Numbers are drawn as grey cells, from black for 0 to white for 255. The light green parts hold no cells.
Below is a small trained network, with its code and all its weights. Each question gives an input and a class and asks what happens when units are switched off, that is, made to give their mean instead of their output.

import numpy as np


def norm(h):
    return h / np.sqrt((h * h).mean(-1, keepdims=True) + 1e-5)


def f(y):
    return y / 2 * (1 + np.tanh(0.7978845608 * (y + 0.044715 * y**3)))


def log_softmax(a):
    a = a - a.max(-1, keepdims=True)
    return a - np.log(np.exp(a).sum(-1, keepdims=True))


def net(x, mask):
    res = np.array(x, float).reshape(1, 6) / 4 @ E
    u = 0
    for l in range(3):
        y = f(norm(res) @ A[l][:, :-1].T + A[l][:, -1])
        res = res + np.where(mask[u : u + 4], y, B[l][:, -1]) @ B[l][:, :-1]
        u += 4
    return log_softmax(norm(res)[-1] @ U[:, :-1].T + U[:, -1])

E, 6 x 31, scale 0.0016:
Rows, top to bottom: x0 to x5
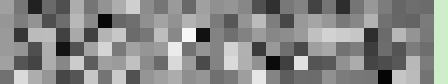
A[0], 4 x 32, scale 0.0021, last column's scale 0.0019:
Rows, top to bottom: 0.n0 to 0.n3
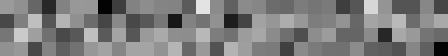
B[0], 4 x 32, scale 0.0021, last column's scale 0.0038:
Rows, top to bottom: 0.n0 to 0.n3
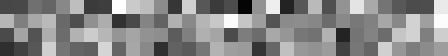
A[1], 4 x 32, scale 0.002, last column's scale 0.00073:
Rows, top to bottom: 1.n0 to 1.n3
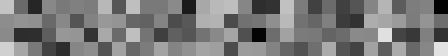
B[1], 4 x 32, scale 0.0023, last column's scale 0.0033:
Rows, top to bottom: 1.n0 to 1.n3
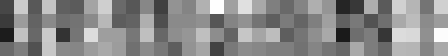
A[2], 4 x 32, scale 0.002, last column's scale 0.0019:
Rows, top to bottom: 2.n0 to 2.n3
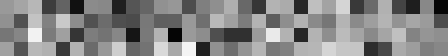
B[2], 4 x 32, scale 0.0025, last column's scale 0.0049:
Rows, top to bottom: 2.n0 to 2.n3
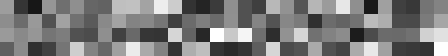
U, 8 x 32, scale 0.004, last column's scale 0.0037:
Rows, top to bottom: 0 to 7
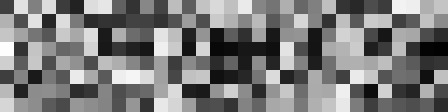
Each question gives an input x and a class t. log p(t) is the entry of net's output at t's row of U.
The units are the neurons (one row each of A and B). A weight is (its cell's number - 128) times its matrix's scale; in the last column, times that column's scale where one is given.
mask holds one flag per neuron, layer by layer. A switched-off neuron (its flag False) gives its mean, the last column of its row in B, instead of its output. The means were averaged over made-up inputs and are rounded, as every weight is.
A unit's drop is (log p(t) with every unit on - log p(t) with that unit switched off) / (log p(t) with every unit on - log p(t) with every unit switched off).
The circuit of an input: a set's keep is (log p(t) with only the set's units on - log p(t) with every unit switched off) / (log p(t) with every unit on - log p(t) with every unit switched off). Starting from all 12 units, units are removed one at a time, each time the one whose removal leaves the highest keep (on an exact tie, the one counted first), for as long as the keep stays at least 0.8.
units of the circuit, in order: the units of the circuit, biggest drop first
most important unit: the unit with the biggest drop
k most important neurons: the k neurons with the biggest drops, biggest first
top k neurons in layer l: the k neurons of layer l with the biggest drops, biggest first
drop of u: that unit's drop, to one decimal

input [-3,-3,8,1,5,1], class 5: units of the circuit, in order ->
[2.n3]
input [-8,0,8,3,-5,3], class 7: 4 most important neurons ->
[2.n2 2.n3 1.n2 1.n0]
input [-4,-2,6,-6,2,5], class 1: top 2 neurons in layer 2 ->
[2.n2 2.n1]
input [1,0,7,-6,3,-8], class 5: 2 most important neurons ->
[2.n3 1.n2]
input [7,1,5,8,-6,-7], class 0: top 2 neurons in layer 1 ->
[1.n0 1.n2]
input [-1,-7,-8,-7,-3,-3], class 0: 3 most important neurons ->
[1.n2 1.n1 2.n3]
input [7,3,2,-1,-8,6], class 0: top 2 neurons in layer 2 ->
[2.n3 2.n2]
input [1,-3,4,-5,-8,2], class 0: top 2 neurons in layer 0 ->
[0.n0 0.n2]
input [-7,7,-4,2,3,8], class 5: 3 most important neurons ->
[0.n1 1.n0 2.n2]
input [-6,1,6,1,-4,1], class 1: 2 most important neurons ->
[2.n2 2.n3]
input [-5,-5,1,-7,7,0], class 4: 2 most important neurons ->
[2.n2 2.n1]
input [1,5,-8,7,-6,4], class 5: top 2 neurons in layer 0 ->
[0.n0 0.n1]
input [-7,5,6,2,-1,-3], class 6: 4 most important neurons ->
[2.n2 1.n2 2.n0 0.n0]
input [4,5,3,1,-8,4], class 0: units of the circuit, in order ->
[2.n2]
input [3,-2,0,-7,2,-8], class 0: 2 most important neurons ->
[1.n2 2.n3]
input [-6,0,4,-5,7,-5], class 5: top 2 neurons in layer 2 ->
[2.n3 2.n2]
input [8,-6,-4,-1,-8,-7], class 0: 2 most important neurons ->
[2.n3 1.n2]
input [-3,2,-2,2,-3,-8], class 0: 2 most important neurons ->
[1.n2 2.n3]
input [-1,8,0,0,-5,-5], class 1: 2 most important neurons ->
[0.n0 2.n2]
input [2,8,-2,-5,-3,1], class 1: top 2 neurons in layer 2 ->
[2.n2 2.n3]
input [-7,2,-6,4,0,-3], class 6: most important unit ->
2.n3
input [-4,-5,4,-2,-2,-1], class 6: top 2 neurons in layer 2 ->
[2.n0 2.n2]
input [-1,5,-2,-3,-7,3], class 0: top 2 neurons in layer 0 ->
[0.n2 0.n1]
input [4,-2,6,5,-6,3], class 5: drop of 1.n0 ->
0.2
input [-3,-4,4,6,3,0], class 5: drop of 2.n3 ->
0.2
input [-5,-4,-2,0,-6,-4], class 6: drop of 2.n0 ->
0.6
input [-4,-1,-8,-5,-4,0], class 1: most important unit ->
0.n0
